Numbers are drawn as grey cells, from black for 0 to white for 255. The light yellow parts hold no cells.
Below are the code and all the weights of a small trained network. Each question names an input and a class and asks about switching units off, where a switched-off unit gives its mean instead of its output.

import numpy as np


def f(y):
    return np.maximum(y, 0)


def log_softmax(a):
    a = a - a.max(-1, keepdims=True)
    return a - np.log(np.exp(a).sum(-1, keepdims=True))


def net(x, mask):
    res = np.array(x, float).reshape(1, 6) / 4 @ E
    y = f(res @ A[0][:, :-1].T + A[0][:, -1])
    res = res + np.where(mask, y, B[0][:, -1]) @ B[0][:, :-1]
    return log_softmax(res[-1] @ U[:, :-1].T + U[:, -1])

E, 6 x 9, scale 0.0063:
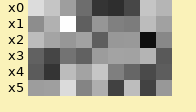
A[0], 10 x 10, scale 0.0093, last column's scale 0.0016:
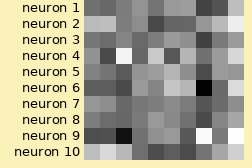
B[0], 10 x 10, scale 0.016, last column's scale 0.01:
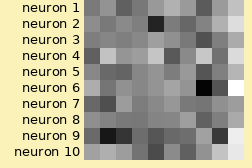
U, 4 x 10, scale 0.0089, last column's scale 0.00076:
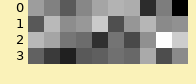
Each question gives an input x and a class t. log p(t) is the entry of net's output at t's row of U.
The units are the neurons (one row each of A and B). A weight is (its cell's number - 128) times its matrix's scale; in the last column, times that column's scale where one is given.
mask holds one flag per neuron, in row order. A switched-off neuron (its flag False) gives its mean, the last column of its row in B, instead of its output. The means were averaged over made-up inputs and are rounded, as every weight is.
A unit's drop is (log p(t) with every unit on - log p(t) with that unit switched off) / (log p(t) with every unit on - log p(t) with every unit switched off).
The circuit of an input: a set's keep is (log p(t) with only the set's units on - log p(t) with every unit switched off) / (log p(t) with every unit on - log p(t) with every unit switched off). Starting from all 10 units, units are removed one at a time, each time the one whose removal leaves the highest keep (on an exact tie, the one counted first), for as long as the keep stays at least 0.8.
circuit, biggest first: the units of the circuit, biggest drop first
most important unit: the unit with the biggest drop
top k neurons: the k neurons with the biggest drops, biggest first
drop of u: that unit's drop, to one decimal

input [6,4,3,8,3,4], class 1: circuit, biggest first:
neuron 4
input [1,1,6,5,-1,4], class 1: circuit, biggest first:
neuron 4; neuron 6; neuron 2
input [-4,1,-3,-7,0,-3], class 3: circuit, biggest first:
neuron 6; neuron 10
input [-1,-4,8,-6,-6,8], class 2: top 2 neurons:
neuron 10; neuron 2
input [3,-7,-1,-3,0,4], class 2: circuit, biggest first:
neuron 9; neuron 6
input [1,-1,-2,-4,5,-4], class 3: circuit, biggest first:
neuron 6; neuron 10
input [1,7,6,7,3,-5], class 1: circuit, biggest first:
neuron 9; neuron 6; neuron 2
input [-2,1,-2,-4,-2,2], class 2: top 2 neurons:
neuron 9; neuron 6
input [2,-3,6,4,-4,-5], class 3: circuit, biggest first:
neuron 10; neuron 9; neuron 6
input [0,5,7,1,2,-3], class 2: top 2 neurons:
neuron 6; neuron 9
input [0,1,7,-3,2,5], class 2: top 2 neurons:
neuron 10; neuron 9
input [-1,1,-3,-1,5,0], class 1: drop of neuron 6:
0.2
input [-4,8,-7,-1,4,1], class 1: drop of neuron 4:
0.1
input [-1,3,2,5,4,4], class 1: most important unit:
neuron 4
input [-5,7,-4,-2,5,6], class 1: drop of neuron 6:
0.0
